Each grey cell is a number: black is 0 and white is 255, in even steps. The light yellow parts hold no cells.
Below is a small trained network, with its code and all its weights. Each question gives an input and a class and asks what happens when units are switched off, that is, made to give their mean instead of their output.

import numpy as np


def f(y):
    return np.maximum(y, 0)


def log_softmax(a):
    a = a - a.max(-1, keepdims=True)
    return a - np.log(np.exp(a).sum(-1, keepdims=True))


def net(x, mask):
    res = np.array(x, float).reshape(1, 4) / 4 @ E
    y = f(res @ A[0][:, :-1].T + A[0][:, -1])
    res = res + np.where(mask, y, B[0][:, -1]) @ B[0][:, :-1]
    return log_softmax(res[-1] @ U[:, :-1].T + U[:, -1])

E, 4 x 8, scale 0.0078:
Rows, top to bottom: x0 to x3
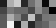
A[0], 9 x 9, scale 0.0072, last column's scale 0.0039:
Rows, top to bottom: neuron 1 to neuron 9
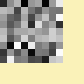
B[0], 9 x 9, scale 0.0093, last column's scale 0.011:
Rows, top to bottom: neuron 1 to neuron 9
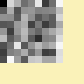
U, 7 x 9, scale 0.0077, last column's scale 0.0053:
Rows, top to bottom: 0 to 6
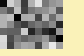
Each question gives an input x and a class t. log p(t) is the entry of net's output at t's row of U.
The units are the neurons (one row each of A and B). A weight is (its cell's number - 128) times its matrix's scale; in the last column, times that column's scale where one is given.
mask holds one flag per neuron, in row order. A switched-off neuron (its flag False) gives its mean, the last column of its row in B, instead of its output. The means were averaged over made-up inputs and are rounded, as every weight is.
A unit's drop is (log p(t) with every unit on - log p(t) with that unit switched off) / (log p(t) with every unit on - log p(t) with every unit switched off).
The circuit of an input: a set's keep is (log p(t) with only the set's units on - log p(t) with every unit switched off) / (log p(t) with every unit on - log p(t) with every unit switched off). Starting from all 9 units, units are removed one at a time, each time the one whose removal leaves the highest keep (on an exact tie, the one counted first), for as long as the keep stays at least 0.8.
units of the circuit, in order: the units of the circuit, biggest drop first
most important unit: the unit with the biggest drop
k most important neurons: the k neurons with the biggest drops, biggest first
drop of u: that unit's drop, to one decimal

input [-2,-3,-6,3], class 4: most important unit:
neuron 4
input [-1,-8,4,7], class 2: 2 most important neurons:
neuron 1; neuron 7
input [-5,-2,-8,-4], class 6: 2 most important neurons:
neuron 1; neuron 8
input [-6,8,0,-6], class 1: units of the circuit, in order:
neuron 7; neuron 1
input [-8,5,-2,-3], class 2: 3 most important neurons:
neuron 1; neuron 8; neuron 3
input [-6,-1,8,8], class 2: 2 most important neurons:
neuron 1; neuron 7
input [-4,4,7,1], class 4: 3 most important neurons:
neuron 9; neuron 7; neuron 1
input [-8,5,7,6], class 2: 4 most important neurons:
neuron 1; neuron 2; neuron 4; neuron 7
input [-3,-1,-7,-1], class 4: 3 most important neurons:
neuron 4; neuron 7; neuron 9
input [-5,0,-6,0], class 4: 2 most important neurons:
neuron 4; neuron 9
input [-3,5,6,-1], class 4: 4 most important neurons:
neuron 9; neuron 1; neuron 7; neuron 2
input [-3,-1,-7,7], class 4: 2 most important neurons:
neuron 4; neuron 8
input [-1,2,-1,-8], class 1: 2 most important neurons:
neuron 9; neuron 1
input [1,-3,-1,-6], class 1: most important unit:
neuron 9
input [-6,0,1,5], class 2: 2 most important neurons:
neuron 1; neuron 2
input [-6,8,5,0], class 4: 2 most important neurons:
neuron 9; neuron 8
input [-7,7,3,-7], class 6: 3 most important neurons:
neuron 1; neuron 9; neuron 8
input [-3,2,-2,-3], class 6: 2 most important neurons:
neuron 1; neuron 8
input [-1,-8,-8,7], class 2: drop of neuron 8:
0.1
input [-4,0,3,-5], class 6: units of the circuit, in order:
neuron 1
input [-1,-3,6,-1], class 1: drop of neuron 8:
0.2
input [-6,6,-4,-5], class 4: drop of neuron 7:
-0.1
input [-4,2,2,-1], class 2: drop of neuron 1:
0.2
